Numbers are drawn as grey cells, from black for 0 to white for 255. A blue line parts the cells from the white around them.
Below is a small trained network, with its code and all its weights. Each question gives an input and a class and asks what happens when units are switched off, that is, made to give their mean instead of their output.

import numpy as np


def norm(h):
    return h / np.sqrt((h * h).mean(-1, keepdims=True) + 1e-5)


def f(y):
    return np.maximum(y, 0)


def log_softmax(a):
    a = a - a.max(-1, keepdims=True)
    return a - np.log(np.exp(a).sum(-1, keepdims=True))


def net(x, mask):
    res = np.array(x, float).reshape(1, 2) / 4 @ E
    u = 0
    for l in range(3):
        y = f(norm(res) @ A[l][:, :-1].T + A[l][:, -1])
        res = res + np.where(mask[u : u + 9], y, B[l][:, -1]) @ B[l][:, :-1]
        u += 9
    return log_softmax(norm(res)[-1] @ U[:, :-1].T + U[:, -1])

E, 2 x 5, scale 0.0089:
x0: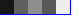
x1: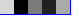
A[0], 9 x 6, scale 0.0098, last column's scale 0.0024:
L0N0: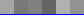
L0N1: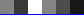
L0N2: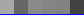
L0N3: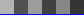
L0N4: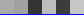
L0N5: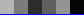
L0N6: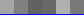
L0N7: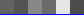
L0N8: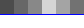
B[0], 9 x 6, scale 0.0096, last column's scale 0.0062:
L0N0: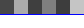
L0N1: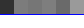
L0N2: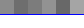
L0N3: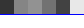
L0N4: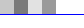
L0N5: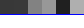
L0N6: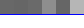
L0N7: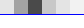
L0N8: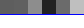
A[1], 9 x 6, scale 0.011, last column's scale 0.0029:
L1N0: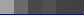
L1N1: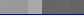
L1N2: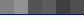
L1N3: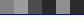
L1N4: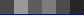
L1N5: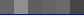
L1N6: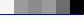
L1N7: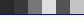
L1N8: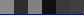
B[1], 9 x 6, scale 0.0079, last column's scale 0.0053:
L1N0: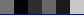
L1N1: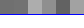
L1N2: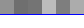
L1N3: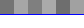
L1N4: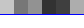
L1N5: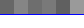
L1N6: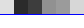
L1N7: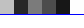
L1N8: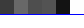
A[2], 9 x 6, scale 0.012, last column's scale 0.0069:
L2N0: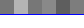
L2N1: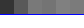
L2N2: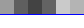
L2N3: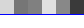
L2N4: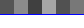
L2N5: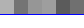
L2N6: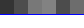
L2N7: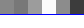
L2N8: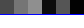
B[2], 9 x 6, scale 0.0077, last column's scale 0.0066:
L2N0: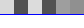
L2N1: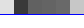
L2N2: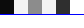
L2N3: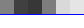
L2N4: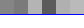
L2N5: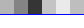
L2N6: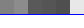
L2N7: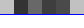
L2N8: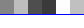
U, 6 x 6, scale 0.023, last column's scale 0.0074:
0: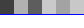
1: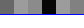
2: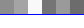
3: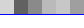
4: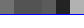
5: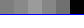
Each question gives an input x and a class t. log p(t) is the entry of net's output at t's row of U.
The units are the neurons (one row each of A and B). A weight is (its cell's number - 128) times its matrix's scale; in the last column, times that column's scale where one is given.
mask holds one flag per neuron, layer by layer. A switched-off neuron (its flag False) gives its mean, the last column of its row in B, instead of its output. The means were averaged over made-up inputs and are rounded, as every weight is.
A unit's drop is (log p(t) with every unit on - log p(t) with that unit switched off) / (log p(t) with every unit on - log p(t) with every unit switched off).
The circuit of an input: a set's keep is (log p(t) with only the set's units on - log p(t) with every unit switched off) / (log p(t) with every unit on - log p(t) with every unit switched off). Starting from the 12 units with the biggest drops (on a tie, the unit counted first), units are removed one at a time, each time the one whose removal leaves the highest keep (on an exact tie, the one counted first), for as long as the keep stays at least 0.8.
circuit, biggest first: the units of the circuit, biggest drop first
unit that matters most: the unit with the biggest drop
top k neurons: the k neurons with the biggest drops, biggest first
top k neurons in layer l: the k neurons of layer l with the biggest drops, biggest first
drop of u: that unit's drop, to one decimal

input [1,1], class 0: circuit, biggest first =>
[L0N7 L2N2]
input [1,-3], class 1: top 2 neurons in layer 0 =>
[L0N7 L0N8]
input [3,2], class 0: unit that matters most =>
L0N7
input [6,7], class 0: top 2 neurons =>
[L0N7 L2N2]
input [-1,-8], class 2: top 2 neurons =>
[L0N7 L1N6]
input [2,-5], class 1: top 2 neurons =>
[L0N7 L0N4]
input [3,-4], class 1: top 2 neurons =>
[L0N4 L2N8]
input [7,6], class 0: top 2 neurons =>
[L0N7 L2N2]
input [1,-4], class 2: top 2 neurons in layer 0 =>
[L0N5 L0N3]
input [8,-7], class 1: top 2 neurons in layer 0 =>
[L0N4 L0N8]
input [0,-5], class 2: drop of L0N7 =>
0.6
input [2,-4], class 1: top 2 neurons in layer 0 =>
[L0N7 L0N4]
